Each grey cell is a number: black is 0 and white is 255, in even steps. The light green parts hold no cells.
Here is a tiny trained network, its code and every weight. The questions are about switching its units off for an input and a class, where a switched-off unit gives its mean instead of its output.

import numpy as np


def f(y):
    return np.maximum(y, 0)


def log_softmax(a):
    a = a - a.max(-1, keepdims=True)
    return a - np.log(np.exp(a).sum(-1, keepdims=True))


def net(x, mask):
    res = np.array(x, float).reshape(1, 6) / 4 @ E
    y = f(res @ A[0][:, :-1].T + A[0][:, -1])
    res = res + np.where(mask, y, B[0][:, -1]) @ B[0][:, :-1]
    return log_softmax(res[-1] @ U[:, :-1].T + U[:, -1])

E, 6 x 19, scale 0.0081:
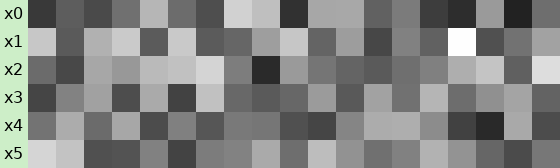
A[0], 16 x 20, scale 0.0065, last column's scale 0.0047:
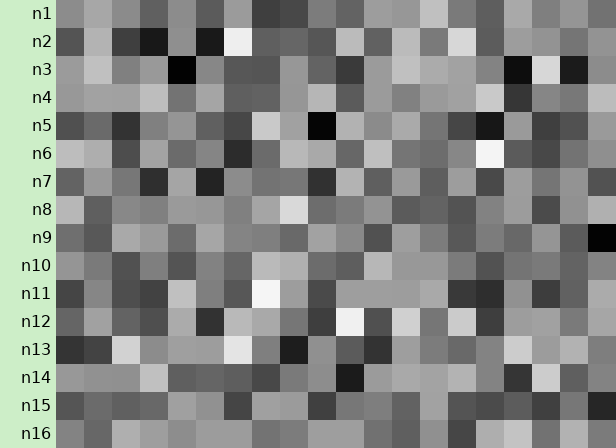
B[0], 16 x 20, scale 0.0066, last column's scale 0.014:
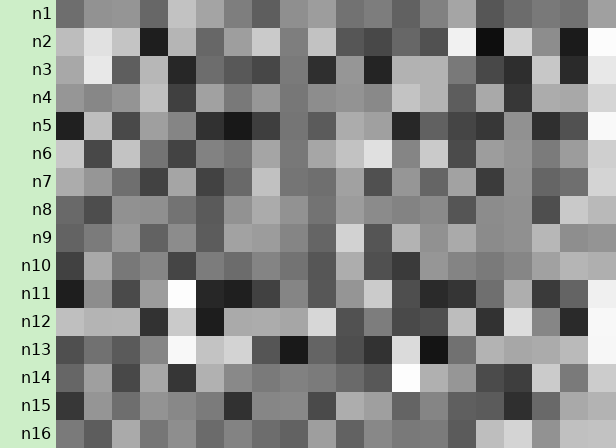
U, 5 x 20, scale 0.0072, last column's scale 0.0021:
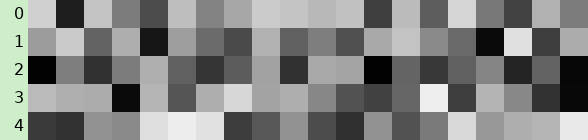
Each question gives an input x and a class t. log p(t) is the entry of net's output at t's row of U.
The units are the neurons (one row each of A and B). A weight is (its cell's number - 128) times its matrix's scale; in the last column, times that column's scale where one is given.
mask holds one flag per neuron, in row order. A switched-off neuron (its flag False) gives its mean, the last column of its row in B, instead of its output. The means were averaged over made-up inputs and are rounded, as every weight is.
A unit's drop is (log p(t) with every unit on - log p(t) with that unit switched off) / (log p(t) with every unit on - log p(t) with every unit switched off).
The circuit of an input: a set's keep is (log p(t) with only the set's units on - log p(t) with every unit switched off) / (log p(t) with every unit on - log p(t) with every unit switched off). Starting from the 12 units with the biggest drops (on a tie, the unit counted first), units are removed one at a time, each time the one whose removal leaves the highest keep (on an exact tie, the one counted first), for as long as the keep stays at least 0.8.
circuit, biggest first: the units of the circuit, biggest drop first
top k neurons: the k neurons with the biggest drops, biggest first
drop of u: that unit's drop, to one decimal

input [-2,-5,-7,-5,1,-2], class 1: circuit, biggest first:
(n3)
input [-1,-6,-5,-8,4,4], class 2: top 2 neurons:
(n5, n11)
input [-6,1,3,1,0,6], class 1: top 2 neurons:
(n12, n13)
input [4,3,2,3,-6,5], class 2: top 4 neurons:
(n2, n12, n8, n4)
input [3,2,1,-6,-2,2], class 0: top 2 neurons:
(n6, n5)
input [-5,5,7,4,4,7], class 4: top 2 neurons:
(n3, n5)
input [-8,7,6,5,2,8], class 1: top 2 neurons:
(n4, n14)
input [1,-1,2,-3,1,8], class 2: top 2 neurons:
(n2, n12)
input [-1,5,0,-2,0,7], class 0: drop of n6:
0.1
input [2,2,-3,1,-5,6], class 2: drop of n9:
0.1
